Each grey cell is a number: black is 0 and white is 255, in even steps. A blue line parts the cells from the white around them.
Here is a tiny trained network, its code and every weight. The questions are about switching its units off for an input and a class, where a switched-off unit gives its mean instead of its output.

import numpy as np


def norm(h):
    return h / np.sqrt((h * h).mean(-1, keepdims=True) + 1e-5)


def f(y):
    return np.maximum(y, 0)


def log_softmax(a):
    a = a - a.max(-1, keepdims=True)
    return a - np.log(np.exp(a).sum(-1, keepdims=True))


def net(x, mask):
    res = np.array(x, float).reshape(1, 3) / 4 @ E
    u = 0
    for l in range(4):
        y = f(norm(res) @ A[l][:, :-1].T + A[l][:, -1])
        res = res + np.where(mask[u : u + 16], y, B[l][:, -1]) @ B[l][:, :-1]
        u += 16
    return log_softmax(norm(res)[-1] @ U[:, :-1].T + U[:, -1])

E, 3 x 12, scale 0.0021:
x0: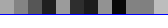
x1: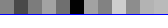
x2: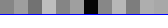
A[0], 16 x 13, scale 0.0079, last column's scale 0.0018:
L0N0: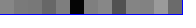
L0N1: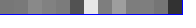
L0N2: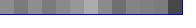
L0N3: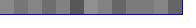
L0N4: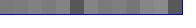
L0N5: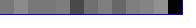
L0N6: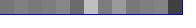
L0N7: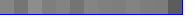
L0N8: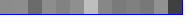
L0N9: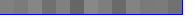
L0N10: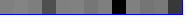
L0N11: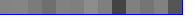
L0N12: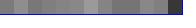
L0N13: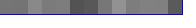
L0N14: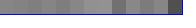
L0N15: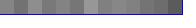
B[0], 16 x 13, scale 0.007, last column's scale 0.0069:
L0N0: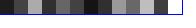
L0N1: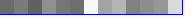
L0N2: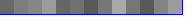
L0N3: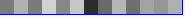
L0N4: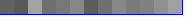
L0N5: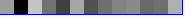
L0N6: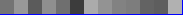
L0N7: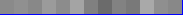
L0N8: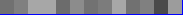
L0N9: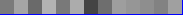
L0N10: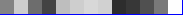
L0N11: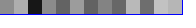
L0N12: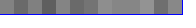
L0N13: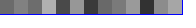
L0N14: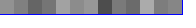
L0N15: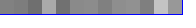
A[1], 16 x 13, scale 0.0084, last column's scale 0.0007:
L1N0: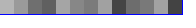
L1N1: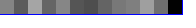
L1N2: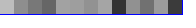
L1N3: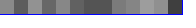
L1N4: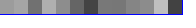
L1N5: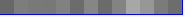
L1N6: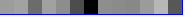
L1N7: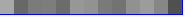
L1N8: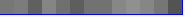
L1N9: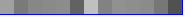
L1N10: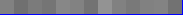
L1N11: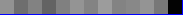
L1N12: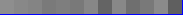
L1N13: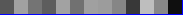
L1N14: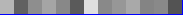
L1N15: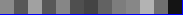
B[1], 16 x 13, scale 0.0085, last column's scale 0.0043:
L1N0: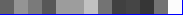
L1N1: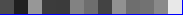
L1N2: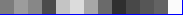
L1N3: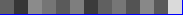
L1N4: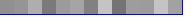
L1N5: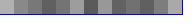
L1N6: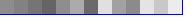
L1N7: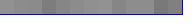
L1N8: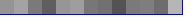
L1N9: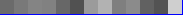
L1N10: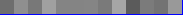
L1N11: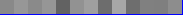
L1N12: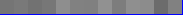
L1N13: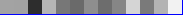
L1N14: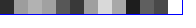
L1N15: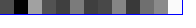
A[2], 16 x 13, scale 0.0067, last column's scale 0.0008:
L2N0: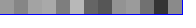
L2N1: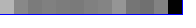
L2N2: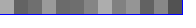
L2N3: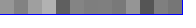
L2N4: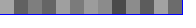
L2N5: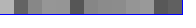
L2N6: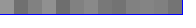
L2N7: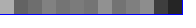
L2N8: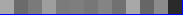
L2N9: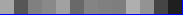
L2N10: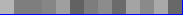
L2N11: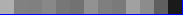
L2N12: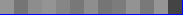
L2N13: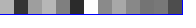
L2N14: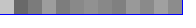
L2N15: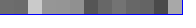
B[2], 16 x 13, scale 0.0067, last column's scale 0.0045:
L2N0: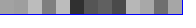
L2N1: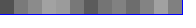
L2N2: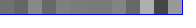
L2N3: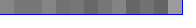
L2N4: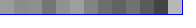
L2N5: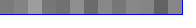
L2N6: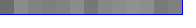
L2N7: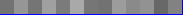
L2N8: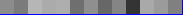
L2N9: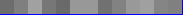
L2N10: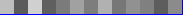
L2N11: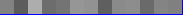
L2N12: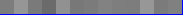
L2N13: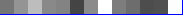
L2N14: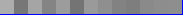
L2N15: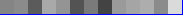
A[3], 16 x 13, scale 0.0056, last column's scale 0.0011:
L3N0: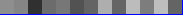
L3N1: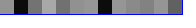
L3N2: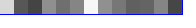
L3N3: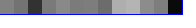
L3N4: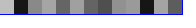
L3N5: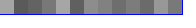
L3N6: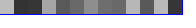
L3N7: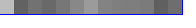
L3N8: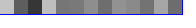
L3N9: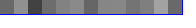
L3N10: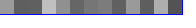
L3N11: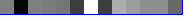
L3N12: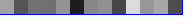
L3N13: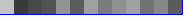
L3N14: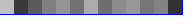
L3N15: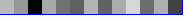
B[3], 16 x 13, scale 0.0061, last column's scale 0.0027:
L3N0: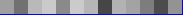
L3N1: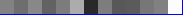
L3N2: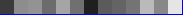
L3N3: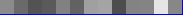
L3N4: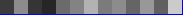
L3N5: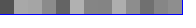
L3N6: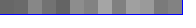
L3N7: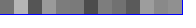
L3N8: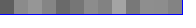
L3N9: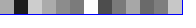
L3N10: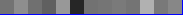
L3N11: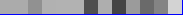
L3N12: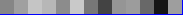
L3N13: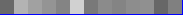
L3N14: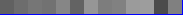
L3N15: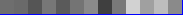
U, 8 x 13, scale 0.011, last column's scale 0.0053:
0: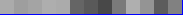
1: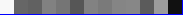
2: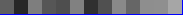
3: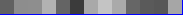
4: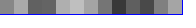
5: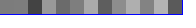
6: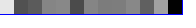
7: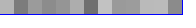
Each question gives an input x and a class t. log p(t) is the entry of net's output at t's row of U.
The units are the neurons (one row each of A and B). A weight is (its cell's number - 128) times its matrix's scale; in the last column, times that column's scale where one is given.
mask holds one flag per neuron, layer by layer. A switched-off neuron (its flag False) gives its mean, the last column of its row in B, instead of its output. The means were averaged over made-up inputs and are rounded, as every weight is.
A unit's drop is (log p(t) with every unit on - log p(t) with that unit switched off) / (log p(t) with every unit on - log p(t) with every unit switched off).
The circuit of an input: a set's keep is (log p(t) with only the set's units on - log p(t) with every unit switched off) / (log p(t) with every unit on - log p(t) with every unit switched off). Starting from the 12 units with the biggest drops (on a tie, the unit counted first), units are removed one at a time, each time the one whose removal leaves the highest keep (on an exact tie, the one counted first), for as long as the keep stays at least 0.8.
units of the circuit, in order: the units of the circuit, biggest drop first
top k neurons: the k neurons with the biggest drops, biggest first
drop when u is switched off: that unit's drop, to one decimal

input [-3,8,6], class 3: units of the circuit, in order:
L0N0
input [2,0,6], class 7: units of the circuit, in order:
L0N10, L0N0, L1N6
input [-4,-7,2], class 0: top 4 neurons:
L0N0, L0N10, L0N1, L2N0
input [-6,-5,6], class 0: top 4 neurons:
L0N0, L0N1, L0N10, L0N11
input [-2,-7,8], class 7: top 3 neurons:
L0N10, L0N0, L0N1
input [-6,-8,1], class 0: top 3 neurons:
L0N0, L0N10, L0N1
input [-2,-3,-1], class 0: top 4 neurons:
L0N1, L0N0, L0N10, L2N0
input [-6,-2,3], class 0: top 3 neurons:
L0N1, L0N0, L0N10
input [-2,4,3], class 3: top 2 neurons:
L0N0, L0N3
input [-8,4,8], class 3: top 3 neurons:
L0N0, L0N3, L0N11
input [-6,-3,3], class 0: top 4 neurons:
L0N1, L0N0, L0N10, L2N0
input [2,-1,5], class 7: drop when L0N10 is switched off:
1.3
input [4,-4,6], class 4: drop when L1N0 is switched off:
0.0
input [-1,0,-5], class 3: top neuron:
L0N1
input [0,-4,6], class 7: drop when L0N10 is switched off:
1.4
